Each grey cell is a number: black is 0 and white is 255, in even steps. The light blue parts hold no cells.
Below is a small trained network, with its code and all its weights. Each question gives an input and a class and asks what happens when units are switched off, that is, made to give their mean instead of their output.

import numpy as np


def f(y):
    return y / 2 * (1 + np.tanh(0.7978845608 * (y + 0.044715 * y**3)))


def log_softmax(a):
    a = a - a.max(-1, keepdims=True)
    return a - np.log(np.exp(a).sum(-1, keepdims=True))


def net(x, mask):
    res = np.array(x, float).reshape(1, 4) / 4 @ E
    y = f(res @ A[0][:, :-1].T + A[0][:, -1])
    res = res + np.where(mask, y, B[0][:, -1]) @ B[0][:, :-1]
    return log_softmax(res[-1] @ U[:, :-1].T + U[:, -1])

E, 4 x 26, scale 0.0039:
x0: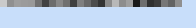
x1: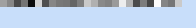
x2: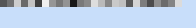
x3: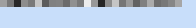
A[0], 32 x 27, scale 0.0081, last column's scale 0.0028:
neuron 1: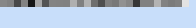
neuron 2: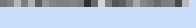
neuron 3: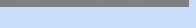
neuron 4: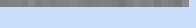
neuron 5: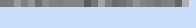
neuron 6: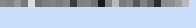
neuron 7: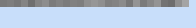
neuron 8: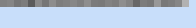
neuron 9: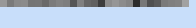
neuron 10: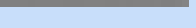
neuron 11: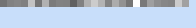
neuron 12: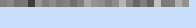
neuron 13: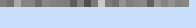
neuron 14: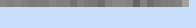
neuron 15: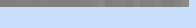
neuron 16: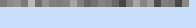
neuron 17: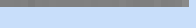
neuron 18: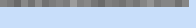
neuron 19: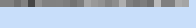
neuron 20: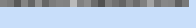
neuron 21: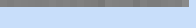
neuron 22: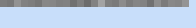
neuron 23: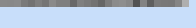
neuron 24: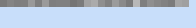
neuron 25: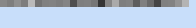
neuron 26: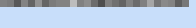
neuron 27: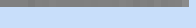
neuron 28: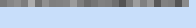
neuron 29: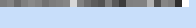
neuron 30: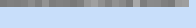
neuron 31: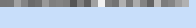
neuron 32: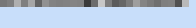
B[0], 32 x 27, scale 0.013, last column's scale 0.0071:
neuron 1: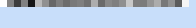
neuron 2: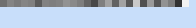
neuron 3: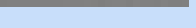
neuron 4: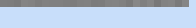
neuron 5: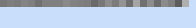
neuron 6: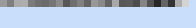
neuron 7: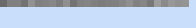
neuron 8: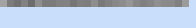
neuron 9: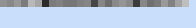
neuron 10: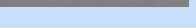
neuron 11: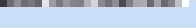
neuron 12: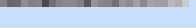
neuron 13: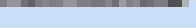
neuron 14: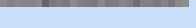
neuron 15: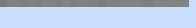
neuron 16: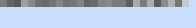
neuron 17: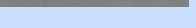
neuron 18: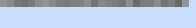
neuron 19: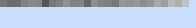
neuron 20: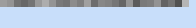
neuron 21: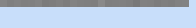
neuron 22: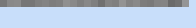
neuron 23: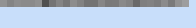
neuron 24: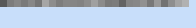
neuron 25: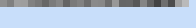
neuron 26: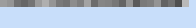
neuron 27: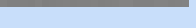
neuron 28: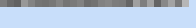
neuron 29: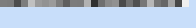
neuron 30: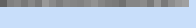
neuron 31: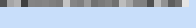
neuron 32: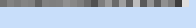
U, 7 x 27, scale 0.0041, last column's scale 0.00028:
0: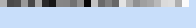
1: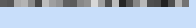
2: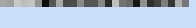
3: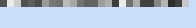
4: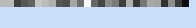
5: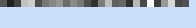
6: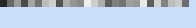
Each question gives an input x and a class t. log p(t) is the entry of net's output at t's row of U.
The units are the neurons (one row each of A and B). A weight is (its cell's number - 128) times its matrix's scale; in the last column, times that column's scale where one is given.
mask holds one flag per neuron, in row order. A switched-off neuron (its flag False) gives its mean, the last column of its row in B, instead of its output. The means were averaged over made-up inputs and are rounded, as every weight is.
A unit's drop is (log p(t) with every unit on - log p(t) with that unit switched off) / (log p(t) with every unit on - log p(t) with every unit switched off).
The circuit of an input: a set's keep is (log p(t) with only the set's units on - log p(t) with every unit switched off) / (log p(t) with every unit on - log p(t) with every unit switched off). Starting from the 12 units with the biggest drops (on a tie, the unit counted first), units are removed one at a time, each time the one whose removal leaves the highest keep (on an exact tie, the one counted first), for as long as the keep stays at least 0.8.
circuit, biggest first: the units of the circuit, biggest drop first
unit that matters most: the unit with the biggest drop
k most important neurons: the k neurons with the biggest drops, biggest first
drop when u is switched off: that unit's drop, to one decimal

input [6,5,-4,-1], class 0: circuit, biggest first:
neuron 1; neuron 29
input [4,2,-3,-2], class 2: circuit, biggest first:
neuron 9; neuron 11; neuron 2
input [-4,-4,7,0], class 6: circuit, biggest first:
neuron 11
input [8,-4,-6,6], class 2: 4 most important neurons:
neuron 6; neuron 9; neuron 25; neuron 11
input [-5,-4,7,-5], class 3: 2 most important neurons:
neuron 2; neuron 31
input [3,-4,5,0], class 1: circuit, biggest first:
neuron 6; neuron 11
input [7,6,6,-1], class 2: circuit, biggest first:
neuron 6; neuron 9
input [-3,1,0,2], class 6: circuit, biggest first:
neuron 2; neuron 29; neuron 32
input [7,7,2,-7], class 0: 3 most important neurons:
neuron 12; neuron 19; neuron 29
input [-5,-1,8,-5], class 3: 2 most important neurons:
neuron 2; neuron 32
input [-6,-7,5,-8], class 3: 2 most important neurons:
neuron 31; neuron 13
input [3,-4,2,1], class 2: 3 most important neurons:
neuron 6; neuron 11; neuron 25
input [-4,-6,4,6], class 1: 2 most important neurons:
neuron 11; neuron 31
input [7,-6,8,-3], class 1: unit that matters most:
neuron 6
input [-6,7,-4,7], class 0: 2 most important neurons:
neuron 12; neuron 19
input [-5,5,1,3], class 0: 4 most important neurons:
neuron 1; neuron 12; neuron 19; neuron 29
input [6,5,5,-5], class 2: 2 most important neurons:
neuron 2; neuron 9
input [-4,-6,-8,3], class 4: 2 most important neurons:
neuron 26; neuron 20
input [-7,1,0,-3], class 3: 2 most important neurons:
neuron 31; neuron 29
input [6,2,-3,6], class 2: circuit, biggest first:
neuron 9
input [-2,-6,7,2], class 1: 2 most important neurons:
neuron 11; neuron 6
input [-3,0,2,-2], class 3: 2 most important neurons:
neuron 29; neuron 31
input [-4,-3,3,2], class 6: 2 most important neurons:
neuron 11; neuron 6
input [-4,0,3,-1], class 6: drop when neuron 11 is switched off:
0.3
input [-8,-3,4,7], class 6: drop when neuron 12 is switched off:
0.0
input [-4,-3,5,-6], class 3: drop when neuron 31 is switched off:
0.1
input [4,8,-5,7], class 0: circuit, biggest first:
neuron 12
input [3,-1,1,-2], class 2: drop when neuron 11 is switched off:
0.2
